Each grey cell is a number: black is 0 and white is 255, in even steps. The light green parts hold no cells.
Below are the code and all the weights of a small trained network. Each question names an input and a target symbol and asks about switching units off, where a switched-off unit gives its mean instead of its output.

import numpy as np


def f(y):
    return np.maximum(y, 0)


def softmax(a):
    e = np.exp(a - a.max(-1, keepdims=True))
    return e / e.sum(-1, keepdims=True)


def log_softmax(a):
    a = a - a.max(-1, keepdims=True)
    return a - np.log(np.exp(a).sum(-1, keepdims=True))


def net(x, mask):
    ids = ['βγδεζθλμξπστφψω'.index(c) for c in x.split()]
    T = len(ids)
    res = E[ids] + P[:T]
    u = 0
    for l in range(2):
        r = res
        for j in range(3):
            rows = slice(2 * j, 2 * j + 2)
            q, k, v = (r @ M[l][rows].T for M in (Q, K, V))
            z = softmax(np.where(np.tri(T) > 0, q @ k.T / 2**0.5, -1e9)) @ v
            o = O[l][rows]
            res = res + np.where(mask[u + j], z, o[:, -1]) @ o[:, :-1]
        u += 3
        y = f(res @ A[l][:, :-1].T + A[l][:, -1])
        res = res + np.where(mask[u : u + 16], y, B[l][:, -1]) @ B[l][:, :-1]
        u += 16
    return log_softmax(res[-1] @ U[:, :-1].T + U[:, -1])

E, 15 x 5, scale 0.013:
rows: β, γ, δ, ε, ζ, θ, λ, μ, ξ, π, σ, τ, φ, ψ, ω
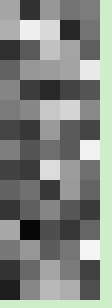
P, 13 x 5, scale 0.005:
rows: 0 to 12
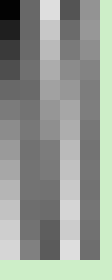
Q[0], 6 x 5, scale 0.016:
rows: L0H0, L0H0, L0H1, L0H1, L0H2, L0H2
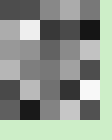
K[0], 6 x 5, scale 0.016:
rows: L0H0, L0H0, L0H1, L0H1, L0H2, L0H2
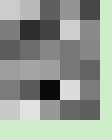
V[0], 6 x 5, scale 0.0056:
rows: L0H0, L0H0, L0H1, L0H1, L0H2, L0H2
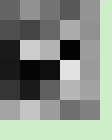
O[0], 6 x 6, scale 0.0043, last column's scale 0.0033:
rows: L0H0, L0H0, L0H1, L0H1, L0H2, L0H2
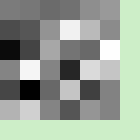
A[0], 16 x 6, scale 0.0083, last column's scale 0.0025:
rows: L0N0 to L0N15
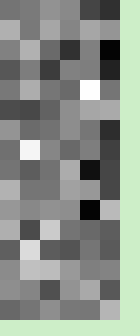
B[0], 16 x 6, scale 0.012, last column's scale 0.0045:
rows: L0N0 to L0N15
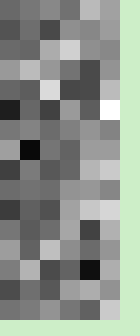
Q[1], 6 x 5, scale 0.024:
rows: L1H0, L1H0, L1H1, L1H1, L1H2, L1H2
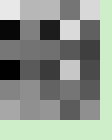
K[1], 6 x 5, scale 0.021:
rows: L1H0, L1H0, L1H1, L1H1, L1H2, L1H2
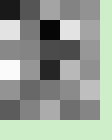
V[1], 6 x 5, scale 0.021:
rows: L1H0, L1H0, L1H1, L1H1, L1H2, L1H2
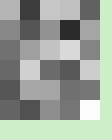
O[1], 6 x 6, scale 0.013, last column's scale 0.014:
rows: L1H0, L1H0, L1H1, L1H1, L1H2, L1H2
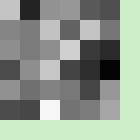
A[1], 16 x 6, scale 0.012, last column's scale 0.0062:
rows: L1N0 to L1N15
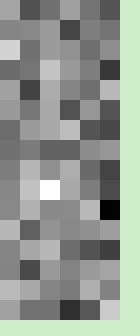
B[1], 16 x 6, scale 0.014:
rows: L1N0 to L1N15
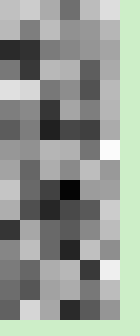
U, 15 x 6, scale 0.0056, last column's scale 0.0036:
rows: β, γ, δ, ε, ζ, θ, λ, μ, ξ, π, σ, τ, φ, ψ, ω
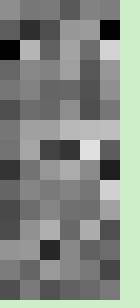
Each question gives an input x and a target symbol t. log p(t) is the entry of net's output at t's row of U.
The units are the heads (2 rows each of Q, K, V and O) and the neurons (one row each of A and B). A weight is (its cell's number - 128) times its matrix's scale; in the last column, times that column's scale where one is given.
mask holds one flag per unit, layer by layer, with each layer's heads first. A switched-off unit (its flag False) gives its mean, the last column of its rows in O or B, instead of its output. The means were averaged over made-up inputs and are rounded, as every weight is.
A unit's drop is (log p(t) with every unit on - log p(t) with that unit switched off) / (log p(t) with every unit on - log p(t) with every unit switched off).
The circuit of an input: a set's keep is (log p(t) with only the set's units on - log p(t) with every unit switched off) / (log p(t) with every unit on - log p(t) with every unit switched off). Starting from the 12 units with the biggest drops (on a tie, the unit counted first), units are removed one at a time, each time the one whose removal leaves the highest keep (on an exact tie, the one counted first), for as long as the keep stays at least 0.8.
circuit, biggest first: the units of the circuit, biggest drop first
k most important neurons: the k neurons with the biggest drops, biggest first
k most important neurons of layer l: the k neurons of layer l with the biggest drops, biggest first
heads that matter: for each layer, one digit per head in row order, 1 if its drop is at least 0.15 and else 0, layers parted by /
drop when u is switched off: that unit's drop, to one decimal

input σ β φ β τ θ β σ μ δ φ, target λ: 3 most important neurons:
[L0N4; L1N0; L0N11]
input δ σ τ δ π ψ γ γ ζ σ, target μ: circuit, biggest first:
[L0H2; L1H0]
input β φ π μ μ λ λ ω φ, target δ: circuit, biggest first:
[L1H0; L1H1]
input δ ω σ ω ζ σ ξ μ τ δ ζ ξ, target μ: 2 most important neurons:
[L1N10; L1N13]
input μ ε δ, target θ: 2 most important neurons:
[L0N4; L1N6]
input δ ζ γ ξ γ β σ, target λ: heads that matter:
011 / 110
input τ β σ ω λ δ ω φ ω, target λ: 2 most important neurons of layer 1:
[L1N0; L1N10]
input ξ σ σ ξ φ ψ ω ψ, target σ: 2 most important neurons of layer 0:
[L0N4; L0N8]
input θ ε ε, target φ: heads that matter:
000 / 110
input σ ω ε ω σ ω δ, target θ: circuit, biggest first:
[L1H1; L1N6; L1N3]
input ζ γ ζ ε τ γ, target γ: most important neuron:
[L0N10]
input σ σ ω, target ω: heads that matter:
000 / 111
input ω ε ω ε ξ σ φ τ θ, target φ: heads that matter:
000 / 110
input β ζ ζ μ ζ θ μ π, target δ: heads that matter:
000 / 110
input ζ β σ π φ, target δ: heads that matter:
001 / 110
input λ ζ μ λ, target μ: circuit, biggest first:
[L1H0; L1H1]
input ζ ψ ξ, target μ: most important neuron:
[L1N13]
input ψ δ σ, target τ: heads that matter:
000 / 111
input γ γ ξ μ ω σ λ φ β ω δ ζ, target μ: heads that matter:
010 / 110
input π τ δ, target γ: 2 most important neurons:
[L1N10; L1N0]
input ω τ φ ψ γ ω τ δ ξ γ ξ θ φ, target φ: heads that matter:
011 / 111
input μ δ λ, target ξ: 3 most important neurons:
[L0N4; L0N5; L0N8]
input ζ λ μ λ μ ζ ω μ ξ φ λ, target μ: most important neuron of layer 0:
[L0N4]
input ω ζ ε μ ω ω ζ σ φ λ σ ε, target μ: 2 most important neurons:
[L1N10; L1N13]
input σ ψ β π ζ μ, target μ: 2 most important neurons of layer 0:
[L0N5; L0N3]
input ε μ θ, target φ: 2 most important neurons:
[L1N6; L1N0]
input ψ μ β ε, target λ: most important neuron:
[L1N0]
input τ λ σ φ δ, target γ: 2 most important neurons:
[L0N4; L1N10]
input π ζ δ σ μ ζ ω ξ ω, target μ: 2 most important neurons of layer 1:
[L1N10; L1N13]
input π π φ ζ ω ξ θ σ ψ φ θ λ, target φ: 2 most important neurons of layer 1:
[L1N6; L1N0]
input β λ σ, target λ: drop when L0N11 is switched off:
0.4
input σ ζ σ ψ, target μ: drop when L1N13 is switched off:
0.2
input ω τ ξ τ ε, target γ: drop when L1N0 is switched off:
0.1
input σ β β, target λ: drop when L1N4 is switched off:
0.1
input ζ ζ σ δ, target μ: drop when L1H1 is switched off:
0.2
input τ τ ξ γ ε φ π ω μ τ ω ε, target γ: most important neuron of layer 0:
[L0N1]
